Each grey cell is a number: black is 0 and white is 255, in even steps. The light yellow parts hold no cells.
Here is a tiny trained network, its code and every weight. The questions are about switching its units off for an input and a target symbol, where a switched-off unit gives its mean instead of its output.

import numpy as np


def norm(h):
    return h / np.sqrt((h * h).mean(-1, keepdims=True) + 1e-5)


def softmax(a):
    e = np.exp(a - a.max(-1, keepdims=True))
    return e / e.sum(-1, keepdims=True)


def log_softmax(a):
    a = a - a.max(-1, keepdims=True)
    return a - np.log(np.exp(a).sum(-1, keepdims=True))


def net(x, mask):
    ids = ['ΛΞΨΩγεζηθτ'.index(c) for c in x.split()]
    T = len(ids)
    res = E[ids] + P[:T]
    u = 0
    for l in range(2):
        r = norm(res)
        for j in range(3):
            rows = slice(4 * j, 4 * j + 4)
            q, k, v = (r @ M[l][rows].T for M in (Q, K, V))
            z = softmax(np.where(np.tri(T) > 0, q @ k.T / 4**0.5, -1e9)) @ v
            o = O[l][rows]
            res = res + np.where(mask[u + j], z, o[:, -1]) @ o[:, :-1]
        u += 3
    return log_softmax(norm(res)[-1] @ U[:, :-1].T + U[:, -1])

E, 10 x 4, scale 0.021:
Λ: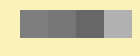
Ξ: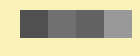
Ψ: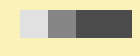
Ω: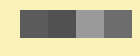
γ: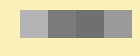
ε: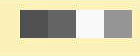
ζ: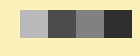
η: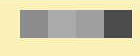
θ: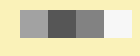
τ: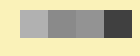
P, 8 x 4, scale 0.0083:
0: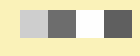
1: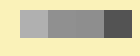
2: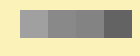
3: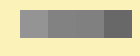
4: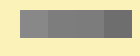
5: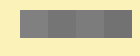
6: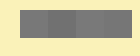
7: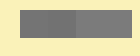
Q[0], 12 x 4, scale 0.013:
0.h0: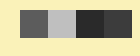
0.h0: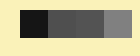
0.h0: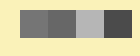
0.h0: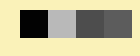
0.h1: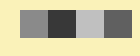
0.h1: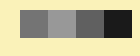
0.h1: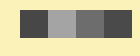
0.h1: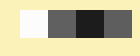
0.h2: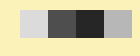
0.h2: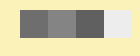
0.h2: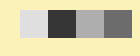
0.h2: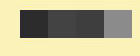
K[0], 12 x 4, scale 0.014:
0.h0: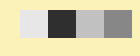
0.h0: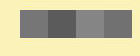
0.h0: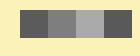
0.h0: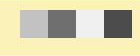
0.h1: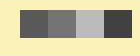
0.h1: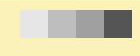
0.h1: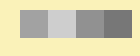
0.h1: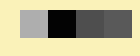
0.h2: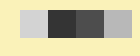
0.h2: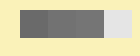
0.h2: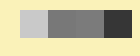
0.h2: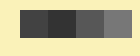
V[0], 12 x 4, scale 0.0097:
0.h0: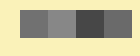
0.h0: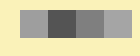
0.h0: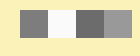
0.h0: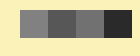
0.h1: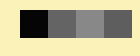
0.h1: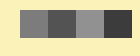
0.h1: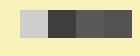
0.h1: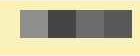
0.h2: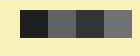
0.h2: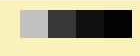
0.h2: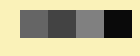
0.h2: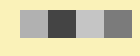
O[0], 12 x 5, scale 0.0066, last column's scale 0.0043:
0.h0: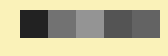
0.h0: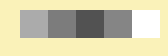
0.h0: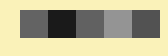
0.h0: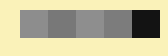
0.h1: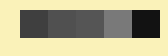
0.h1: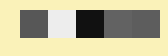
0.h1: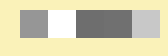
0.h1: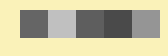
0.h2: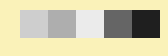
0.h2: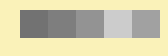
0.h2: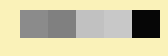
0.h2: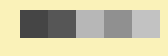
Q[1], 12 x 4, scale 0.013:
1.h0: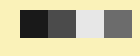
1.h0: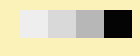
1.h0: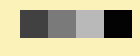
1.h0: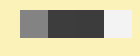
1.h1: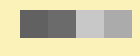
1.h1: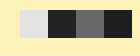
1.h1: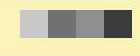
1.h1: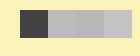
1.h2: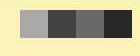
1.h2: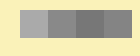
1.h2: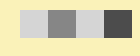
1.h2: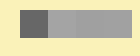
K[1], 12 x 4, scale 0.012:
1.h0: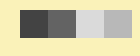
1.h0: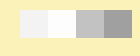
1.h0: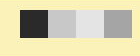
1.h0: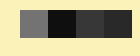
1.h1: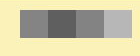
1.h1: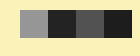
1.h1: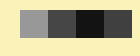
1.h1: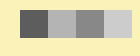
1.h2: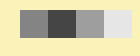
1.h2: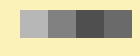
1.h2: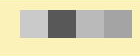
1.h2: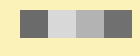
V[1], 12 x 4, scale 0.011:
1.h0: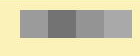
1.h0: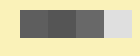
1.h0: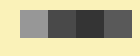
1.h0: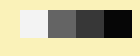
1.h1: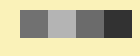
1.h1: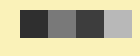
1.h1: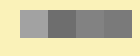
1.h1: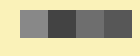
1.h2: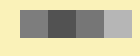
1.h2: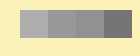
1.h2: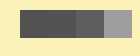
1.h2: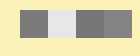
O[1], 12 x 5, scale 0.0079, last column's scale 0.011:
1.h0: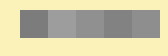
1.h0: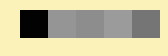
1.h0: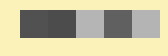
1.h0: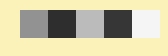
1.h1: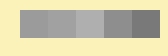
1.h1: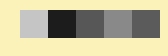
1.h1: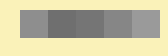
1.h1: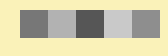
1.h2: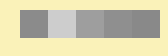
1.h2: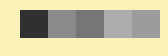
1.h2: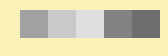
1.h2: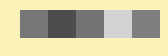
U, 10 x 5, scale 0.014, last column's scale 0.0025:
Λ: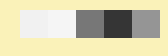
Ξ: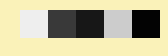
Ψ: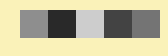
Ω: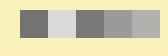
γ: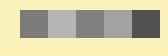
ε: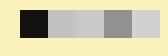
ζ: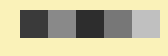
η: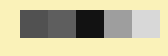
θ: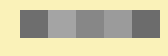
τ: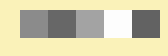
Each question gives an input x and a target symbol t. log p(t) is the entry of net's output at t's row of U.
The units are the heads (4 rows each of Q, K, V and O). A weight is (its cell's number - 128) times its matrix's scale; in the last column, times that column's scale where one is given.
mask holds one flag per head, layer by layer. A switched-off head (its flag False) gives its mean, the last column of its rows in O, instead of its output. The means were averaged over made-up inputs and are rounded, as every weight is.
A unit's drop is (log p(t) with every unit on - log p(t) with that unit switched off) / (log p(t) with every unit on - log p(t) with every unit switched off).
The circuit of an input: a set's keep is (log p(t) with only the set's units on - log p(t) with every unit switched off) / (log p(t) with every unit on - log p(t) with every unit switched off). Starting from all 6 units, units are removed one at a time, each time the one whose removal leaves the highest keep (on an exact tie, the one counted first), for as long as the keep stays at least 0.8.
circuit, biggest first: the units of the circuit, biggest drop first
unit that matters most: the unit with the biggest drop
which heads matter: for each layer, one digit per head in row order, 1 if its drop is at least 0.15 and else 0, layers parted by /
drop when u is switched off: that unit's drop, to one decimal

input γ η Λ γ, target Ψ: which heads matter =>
001 / 100
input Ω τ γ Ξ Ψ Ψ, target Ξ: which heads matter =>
011 / 001
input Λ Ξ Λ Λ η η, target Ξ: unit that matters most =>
0.h2
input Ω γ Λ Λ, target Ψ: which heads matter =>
001 / 100
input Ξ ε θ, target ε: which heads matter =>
101 / 101
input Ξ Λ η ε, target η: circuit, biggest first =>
1.h0, 1.h2, 1.h1
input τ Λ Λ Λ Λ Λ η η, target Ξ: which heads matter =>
011 / 101
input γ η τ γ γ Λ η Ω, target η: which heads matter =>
011 / 101
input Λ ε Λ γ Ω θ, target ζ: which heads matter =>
010 / 000
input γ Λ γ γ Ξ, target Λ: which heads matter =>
001 / 000
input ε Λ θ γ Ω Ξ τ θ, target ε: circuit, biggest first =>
0.h2, 1.h0, 0.h1, 1.h2
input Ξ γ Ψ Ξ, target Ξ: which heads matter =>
001 / 101
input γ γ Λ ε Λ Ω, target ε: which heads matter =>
011 / 100
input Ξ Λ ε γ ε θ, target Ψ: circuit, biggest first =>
0.h2, 1.h0
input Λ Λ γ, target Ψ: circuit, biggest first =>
1.h0
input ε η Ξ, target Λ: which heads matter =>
001 / 110
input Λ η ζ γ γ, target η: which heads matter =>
111 / 001
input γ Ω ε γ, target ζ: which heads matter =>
011 / 000
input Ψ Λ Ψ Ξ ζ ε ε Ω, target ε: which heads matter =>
010 / 100
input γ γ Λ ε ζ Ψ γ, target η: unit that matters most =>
0.h2
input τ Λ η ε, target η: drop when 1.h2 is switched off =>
0.2
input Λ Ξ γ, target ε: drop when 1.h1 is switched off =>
0.0
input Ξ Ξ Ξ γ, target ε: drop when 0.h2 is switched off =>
0.6
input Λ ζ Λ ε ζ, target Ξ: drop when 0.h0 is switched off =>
0.1
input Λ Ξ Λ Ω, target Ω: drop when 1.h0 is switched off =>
0.8
